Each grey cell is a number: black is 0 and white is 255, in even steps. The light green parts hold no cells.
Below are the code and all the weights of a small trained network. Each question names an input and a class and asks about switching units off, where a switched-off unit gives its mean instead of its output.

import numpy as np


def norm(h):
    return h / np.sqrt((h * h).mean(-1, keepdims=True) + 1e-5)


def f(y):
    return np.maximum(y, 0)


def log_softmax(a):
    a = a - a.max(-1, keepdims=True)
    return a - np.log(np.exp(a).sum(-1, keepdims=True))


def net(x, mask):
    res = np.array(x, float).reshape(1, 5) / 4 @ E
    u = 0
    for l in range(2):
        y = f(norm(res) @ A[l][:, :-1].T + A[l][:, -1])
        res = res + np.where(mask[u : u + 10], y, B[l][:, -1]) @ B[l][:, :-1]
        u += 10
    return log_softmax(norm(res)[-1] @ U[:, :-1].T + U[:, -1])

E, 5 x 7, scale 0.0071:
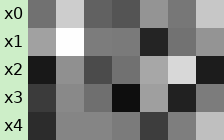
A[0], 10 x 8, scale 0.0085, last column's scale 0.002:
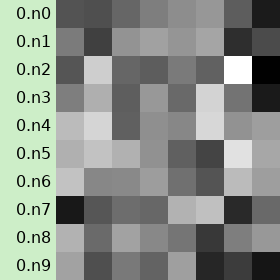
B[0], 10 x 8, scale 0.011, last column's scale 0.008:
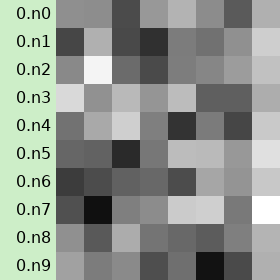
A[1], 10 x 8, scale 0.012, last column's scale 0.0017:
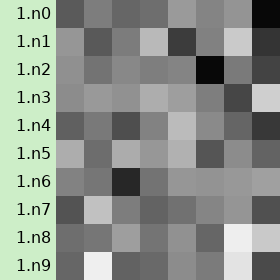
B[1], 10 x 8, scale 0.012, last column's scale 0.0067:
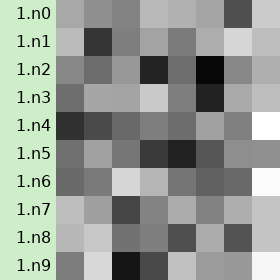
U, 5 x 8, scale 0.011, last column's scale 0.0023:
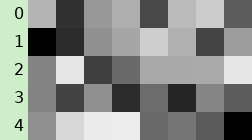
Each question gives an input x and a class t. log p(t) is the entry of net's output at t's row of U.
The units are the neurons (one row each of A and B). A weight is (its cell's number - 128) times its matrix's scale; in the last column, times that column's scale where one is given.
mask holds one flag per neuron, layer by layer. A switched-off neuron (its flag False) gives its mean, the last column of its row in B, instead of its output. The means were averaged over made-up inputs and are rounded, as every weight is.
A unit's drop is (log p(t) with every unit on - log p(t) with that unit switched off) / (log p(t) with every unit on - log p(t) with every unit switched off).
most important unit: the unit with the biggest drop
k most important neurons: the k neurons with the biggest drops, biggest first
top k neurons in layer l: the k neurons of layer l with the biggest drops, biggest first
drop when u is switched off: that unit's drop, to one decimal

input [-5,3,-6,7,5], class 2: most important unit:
0.n2
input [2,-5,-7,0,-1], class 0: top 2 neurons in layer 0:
0.n6, 0.n5
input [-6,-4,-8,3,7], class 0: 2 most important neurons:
1.n1, 0.n6
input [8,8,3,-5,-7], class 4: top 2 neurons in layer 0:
0.n4, 0.n3
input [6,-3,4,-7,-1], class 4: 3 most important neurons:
0.n4, 0.n3, 0.n5
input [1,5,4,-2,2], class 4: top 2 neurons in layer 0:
0.n3, 0.n4
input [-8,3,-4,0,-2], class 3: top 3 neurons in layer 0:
0.n9, 0.n7, 0.n8
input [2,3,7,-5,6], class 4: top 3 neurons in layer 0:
0.n3, 0.n5, 0.n4
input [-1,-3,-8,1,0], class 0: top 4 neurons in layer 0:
0.n6, 0.n5, 0.n3, 0.n1
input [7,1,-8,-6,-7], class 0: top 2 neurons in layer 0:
0.n1, 0.n6
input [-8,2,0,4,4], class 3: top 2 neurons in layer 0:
0.n5, 0.n9
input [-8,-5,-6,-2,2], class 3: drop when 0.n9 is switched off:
0.1
